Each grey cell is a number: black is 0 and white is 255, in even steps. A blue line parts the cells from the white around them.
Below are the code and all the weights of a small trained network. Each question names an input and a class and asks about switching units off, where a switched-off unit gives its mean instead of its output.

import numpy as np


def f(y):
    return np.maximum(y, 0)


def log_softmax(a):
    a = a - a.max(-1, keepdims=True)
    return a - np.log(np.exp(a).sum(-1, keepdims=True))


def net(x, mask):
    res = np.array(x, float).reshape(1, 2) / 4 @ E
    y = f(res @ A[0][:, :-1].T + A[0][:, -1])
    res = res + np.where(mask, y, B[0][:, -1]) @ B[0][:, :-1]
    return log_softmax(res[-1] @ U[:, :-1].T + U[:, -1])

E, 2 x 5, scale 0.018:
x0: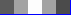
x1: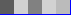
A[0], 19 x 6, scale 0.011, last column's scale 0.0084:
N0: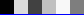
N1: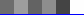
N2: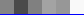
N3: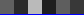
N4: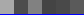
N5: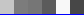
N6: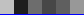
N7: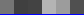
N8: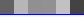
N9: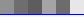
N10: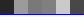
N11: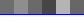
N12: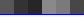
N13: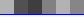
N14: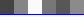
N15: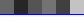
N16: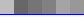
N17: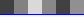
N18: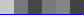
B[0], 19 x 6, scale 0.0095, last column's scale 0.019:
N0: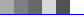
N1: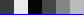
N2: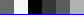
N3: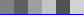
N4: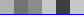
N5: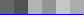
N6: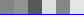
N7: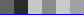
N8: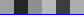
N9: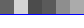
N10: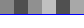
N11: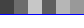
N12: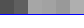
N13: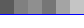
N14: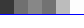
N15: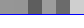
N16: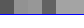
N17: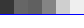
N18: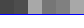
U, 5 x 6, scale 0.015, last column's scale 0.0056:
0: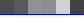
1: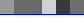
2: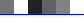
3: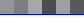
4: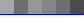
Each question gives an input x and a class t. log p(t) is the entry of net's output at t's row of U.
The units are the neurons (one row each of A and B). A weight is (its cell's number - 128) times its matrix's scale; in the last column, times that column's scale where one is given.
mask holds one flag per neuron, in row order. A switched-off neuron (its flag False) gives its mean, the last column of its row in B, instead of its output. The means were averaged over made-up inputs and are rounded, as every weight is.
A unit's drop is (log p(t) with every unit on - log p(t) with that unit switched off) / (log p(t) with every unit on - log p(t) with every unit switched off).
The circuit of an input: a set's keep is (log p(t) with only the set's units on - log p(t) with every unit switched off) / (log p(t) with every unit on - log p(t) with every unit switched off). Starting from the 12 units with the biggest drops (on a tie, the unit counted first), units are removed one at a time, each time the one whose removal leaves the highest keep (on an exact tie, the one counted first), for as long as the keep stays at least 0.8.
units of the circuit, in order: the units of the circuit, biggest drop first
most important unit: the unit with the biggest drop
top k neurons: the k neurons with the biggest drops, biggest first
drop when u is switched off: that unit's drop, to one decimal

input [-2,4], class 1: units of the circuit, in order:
[N0]
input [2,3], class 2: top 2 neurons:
[N3, N4]
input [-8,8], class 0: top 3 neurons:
[N5, N7, N11]
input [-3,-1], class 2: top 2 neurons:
[N14, N17]
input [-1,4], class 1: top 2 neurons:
[N0, N8]
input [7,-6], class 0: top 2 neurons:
[N14, N17]
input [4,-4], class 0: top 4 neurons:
[N0, N14, N17, N8]
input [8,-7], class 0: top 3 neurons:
[N14, N17, N0]
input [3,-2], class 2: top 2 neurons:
[N7, N5]
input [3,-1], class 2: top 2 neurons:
[N7, N5]
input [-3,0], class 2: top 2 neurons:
[N14, N17]
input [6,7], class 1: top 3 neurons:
[N0, N8, N10]
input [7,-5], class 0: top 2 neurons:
[N14, N17]
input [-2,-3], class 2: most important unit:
N0
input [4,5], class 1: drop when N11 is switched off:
0.1
